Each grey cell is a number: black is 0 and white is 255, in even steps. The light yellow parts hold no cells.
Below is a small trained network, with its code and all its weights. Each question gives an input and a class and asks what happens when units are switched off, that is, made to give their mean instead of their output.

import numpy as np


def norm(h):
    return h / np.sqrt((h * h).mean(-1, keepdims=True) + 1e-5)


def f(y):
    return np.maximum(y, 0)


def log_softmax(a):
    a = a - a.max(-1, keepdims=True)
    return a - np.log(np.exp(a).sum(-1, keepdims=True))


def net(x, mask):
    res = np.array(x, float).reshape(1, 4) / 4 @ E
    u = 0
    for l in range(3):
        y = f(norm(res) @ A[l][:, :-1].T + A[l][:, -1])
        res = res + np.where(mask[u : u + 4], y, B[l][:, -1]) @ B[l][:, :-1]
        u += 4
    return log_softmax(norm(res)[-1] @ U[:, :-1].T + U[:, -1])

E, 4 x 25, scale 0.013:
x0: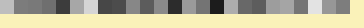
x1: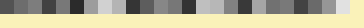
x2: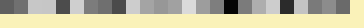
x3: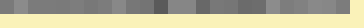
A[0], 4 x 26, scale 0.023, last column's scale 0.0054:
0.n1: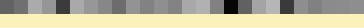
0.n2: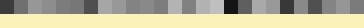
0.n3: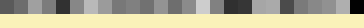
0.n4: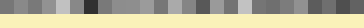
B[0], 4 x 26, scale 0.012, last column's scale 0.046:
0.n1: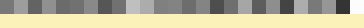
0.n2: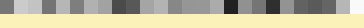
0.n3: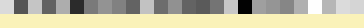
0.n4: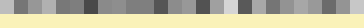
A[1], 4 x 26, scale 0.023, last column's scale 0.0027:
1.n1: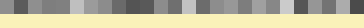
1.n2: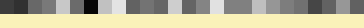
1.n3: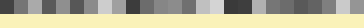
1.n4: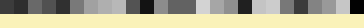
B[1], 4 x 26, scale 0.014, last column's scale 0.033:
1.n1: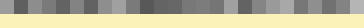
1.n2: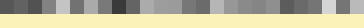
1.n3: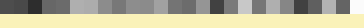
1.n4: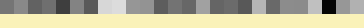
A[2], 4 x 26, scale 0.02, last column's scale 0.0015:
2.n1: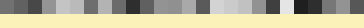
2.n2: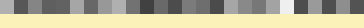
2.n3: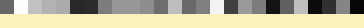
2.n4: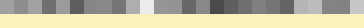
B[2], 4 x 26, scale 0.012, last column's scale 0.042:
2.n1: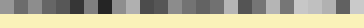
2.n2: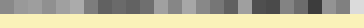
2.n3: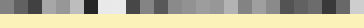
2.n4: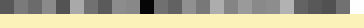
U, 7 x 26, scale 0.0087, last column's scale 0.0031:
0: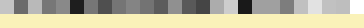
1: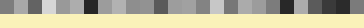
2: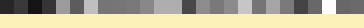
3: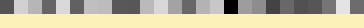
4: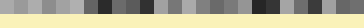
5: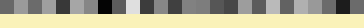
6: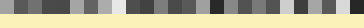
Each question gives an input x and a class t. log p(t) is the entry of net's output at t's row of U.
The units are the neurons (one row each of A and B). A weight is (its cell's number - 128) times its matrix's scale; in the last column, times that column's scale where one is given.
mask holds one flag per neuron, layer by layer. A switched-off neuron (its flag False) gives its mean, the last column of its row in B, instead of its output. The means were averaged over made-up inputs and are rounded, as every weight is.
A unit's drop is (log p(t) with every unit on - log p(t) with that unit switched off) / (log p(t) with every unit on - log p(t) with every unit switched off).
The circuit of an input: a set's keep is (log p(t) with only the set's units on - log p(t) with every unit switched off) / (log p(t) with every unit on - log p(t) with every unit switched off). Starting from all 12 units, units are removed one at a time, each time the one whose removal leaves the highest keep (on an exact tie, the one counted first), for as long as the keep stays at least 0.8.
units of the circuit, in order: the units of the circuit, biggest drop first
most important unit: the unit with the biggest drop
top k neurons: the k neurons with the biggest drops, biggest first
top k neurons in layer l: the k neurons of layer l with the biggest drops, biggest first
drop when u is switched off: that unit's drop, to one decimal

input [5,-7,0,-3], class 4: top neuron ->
0.n1
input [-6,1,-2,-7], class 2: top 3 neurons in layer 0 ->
0.n1; 0.n3; 0.n2
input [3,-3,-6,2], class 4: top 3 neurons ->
0.n1; 2.n2; 0.n2
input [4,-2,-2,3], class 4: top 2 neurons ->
0.n1; 0.n2
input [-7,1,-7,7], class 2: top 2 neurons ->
0.n1; 1.n2
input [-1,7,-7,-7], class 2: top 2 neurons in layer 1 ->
1.n2; 1.n3
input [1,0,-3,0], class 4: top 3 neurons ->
2.n2; 0.n4; 0.n2
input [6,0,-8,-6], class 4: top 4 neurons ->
2.n2; 0.n1; 0.n3; 0.n2
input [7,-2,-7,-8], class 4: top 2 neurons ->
0.n1; 2.n2
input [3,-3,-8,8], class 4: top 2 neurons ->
0.n1; 2.n2
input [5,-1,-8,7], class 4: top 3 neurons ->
0.n1; 2.n2; 0.n3
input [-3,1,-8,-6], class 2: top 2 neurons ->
0.n1; 0.n3
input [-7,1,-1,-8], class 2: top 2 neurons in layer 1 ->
1.n3; 1.n2
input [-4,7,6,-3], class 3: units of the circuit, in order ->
0.n2
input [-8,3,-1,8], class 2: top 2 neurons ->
1.n3; 2.n1
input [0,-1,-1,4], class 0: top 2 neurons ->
0.n1; 0.n2
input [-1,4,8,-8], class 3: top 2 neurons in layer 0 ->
0.n2; 0.n3
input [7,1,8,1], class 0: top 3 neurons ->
0.n3; 1.n3; 2.n2
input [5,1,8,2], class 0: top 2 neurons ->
0.n3; 1.n3
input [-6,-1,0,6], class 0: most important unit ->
0.n4
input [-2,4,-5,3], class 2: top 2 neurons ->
0.n1; 1.n2
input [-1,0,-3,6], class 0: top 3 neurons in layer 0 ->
0.n1; 0.n2; 0.n3
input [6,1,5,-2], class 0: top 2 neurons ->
0.n3; 1.n3
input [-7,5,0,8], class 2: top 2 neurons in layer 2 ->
2.n1; 2.n2
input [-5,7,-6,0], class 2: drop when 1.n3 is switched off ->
0.1
